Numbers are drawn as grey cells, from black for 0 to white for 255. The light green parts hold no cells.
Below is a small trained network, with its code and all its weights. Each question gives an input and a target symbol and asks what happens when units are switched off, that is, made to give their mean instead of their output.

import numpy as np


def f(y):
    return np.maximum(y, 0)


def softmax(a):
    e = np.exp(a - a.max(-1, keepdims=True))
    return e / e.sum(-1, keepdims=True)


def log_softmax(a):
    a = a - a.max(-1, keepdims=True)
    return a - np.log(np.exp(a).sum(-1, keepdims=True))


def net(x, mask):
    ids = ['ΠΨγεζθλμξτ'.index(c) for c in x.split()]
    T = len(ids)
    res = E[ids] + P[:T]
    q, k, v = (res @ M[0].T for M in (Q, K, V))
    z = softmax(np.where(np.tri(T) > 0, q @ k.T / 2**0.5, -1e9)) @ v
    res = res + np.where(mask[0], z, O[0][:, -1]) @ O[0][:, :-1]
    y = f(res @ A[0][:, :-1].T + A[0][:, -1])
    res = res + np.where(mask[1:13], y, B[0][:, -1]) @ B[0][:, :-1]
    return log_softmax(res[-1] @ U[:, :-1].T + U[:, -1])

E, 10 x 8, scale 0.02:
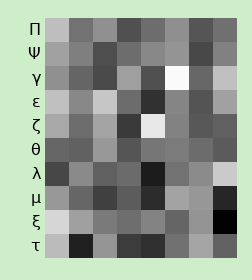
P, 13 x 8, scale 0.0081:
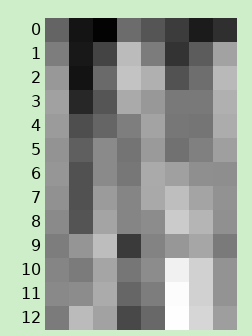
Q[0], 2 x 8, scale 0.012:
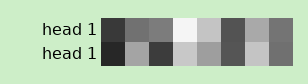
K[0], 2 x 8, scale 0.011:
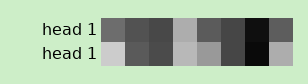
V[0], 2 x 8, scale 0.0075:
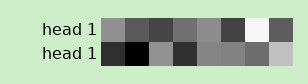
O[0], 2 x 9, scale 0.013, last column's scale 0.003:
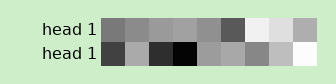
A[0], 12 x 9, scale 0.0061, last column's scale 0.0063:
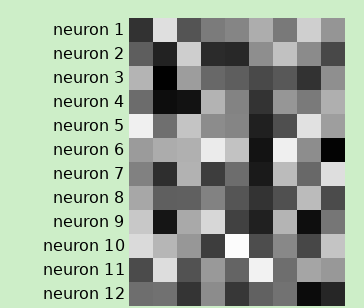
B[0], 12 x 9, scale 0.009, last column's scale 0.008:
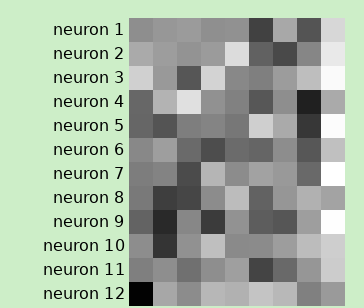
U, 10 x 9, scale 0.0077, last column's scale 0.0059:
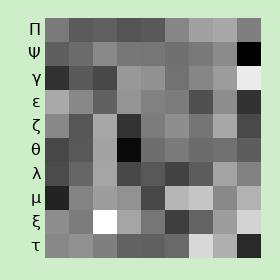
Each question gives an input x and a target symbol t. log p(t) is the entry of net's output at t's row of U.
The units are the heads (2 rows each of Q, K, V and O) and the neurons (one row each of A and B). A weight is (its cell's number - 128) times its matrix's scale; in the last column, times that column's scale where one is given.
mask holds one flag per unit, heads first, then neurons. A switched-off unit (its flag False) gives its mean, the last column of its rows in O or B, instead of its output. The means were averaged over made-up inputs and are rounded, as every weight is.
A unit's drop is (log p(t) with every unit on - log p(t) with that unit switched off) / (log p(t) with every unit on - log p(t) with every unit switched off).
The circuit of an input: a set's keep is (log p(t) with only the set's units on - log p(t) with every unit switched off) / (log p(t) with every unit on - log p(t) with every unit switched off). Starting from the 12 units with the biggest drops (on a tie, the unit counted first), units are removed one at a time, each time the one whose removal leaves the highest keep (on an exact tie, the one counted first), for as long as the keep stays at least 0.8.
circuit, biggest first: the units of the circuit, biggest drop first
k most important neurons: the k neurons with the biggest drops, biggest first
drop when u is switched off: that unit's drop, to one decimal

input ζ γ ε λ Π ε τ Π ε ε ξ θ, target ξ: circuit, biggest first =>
head 1
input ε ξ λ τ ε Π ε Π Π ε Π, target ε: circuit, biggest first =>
head 1; neuron 9
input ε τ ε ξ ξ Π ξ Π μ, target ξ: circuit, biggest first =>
head 1; neuron 4
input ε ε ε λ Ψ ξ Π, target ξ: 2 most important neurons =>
neuron 3; neuron 4
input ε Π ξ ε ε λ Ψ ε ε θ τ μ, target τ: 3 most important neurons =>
neuron 9; neuron 1; neuron 5
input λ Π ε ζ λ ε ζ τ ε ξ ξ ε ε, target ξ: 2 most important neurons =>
neuron 3; neuron 2
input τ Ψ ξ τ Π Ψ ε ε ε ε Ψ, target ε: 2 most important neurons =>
neuron 9; neuron 5
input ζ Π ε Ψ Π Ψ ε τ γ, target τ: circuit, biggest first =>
head 1; neuron 1
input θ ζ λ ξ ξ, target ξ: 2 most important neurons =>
neuron 4; neuron 10
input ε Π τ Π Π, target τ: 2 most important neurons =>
neuron 1; neuron 9
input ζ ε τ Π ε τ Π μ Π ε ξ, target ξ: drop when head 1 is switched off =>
1.2
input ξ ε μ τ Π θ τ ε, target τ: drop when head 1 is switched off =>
1.1
